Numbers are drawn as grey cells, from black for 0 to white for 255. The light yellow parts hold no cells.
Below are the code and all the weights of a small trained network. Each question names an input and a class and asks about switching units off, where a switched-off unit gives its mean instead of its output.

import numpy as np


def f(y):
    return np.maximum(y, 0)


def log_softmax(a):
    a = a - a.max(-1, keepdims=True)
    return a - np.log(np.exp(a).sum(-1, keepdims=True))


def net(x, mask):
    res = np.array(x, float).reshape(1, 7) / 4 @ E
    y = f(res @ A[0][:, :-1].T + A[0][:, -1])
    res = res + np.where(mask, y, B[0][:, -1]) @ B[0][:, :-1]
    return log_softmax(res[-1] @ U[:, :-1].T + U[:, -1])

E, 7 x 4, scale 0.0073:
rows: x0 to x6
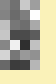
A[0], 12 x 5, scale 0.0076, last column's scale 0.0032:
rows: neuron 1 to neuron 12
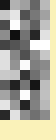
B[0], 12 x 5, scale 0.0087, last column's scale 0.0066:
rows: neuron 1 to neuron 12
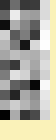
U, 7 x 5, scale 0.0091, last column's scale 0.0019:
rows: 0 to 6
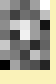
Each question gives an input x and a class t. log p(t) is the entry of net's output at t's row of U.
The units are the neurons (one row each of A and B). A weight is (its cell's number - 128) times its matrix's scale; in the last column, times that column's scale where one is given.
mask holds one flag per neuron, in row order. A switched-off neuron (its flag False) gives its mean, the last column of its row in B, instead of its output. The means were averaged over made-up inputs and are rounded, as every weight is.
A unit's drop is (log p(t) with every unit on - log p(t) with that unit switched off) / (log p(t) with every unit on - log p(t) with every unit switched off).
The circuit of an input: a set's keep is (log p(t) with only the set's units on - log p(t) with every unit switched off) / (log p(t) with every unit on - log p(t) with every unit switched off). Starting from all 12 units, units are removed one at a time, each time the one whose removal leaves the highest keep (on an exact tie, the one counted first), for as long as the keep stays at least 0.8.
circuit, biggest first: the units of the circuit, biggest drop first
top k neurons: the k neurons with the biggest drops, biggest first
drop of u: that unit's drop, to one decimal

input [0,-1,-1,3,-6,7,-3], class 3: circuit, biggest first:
(neuron 7)
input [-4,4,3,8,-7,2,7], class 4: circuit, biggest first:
(neuron 4; neuron 9)
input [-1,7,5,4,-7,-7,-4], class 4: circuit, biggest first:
(neuron 4; neuron 9; neuron 3)
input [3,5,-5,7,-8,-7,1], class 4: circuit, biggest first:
(neuron 9; neuron 4)
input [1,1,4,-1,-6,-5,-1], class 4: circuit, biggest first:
(neuron 9; neuron 4; neuron 3)
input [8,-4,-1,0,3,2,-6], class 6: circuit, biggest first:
(neuron 3; neuron 11)
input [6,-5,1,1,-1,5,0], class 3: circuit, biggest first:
(neuron 7; neuron 10)
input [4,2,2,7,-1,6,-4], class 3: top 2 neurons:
(neuron 7; neuron 10)
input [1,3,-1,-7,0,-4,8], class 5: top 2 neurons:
(neuron 5; neuron 3)
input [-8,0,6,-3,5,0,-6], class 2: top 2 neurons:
(neuron 8; neuron 11)
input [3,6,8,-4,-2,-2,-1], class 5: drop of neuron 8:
0.1
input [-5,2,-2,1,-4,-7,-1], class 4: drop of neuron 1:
-0.1
